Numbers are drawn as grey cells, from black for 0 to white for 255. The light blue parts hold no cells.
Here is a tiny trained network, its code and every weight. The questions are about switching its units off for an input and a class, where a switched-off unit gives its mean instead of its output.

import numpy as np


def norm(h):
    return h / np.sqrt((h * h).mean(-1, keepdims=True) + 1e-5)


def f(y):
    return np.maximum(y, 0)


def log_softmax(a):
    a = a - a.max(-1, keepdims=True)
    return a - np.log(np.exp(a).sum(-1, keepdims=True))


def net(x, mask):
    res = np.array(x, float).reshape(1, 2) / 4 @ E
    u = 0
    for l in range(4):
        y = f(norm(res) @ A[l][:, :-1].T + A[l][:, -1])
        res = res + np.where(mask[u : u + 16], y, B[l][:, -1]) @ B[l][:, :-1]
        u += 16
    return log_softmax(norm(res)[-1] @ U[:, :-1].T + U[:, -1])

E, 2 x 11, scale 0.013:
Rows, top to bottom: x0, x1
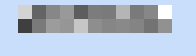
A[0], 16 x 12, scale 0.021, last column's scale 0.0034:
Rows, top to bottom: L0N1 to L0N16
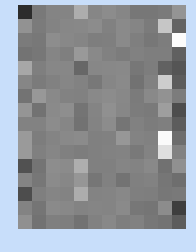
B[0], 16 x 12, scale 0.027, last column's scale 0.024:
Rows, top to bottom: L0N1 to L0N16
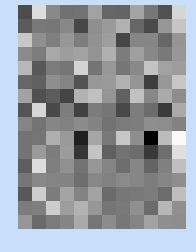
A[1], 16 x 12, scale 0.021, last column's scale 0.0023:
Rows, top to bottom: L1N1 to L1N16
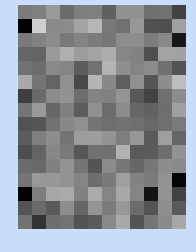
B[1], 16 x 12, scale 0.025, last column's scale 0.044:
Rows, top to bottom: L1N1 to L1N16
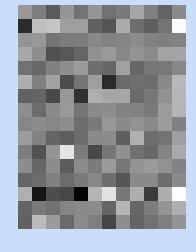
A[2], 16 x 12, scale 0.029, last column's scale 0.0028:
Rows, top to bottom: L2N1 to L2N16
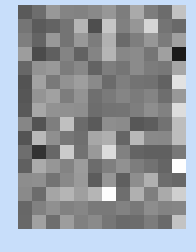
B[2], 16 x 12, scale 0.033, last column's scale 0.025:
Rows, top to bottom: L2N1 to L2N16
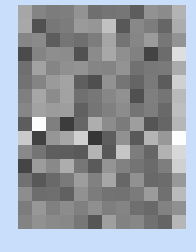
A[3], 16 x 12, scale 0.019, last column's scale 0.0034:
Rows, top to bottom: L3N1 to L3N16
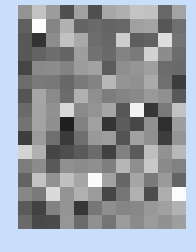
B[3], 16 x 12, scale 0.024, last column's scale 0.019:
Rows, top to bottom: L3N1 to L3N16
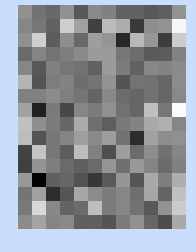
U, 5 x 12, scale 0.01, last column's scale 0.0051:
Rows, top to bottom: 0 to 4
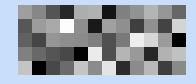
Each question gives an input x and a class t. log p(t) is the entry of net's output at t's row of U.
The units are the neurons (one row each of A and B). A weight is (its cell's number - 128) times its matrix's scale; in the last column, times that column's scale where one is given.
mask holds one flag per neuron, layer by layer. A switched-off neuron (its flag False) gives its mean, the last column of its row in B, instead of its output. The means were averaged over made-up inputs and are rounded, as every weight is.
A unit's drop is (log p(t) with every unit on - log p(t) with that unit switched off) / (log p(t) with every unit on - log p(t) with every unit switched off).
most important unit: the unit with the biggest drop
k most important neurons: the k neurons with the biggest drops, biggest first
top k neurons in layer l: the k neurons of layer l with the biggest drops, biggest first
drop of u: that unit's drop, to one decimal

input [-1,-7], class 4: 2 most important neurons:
[L0N10 L1N2]
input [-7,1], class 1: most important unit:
L0N10
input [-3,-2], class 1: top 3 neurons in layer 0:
[L0N10 L0N6 L0N2]
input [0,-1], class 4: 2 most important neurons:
[L1N2 L0N10]
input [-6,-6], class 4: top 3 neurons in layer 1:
[L1N2 L1N14 L1N7]
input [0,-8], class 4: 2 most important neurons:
[L0N10 L1N2]
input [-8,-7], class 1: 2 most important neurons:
[L1N14 L0N10]
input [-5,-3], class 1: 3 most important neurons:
[L0N10 L0N6 L0N2]
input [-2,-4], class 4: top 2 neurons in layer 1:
[L1N2 L1N14]
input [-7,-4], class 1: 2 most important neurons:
[L0N10 L0N6]
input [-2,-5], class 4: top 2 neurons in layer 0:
[L0N10 L0N11]
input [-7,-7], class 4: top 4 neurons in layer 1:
[L1N2 L1N14 L1N7 L1N6]
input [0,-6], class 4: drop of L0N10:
1.0
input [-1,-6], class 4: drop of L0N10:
1.0
